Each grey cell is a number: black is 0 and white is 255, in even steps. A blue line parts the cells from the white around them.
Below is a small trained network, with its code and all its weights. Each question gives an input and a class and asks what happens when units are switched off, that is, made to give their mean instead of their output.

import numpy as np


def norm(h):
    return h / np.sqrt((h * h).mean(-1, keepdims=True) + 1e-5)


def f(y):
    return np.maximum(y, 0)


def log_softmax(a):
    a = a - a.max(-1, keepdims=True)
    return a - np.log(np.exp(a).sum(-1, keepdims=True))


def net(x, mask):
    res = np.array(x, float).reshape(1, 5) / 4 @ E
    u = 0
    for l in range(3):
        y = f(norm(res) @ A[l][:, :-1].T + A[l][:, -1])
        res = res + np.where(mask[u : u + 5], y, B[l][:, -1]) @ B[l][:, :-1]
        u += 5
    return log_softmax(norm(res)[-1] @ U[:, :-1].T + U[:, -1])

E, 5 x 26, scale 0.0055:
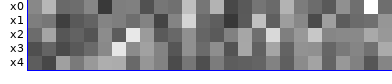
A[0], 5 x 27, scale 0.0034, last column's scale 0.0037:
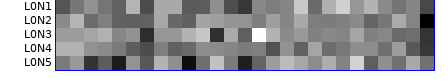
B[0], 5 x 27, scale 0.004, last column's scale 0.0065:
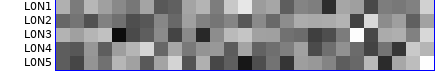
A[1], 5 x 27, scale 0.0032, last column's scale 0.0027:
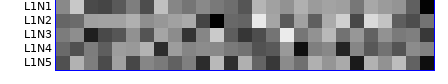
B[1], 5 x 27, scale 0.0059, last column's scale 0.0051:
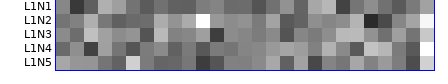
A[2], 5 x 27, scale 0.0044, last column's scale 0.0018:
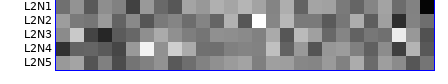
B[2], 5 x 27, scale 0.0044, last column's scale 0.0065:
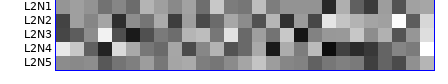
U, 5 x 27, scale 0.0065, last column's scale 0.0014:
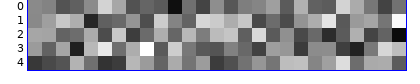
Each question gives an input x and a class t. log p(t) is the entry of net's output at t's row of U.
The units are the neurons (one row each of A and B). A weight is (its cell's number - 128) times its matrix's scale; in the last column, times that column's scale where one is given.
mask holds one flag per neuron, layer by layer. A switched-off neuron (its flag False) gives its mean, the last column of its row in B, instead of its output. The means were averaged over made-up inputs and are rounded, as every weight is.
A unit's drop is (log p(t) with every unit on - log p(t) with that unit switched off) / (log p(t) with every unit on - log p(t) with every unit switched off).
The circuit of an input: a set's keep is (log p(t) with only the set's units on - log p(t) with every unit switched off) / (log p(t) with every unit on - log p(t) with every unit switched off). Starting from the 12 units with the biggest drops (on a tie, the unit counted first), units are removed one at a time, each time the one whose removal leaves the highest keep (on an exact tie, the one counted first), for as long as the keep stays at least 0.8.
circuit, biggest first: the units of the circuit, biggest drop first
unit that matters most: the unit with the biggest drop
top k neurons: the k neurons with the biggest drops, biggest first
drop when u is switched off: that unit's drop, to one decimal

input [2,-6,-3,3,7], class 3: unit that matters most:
L1N2
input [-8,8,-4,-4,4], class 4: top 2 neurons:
[L2N4 L1N5]
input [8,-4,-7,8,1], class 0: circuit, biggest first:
[L1N5 L1N2]
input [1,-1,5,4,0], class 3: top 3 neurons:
[L2N4 L1N4 L0N1]
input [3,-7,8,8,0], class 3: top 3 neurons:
[L2N4 L0N3 L2N2]
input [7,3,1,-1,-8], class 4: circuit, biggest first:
[L0N3 L0N2]
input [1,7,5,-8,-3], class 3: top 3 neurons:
[L0N4 L1N4 L0N5]
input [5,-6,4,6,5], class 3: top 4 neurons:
[L2N4 L0N3 L2N2 L1N4]
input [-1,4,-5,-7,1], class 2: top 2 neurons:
[L1N4 L2N1]
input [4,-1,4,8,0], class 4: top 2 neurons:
[L2N3 L0N4]
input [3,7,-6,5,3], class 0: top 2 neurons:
[L0N1 L1N2]
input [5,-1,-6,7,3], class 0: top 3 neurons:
[L1N5 L1N2 L0N1]
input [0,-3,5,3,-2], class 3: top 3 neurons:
[L1N4 L2N2 L1N2]
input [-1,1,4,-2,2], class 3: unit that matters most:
L0N5
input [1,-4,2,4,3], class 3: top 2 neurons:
[L2N4 L1N2]
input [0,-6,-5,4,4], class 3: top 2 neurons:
[L1N2 L2N4]
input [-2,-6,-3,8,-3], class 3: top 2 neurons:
[L2N4 L1N2]
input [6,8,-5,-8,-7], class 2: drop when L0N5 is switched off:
0.3
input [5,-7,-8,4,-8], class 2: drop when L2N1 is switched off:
0.2
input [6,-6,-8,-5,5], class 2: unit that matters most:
L2N2
